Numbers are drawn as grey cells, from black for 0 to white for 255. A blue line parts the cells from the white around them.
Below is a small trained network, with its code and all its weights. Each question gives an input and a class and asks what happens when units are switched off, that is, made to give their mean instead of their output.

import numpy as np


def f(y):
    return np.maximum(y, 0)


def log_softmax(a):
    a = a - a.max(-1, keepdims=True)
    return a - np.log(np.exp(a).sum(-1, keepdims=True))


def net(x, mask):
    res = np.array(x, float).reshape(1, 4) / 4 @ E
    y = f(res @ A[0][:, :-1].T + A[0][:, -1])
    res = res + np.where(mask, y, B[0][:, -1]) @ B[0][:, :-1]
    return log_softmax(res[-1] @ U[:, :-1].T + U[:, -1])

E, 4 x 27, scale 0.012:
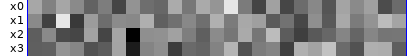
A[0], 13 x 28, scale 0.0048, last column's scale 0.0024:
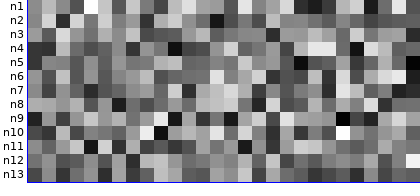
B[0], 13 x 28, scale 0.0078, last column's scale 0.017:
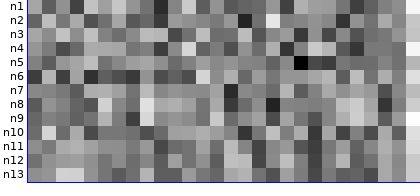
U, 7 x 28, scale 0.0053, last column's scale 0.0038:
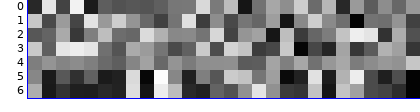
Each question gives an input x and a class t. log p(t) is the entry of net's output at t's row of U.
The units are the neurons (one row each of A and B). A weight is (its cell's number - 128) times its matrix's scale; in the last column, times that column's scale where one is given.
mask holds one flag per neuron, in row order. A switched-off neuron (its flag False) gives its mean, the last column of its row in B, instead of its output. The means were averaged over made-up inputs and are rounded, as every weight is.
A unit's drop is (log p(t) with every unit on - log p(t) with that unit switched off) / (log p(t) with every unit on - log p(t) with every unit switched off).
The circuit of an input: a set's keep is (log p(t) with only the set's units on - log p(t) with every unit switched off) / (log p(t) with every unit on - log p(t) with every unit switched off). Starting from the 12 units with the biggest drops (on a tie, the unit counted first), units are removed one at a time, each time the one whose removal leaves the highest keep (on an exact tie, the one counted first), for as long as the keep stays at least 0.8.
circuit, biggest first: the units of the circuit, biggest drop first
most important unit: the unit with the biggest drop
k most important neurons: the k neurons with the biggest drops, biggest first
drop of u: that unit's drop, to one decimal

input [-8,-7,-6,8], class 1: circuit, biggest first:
n4
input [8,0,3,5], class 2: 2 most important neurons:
n8, n1
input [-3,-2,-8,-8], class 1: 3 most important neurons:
n1, n13, n12
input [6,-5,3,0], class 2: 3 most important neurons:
n8, n10, n6
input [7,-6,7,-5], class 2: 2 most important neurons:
n8, n7
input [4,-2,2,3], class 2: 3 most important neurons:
n1, n8, n10
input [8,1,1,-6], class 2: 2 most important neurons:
n8, n4
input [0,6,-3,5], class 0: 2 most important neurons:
n6, n1
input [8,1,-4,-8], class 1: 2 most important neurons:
n1, n9
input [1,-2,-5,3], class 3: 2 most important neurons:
n1, n11
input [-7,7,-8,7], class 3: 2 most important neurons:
n3, n11
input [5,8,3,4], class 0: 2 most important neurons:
n6, n10
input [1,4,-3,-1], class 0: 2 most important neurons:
n10, n6
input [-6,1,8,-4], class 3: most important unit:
n13
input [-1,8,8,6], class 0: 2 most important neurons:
n6, n10
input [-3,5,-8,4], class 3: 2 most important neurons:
n3, n11
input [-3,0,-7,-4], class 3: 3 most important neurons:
n4, n3, n11
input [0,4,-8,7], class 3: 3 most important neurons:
n11, n1, n3
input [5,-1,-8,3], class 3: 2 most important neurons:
n11, n9
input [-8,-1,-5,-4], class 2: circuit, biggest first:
n9
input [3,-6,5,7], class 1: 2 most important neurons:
n4, n6
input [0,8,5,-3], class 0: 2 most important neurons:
n10, n6
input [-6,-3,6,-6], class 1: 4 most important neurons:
n1, n8, n2, n6
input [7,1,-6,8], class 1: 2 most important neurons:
n4, n9
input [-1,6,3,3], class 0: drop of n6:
0.2
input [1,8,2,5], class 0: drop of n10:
0.0
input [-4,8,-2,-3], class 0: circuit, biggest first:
n10
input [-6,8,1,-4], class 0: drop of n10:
0.8
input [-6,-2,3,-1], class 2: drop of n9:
0.4
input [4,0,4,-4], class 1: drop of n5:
-0.1
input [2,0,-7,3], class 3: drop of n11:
0.0
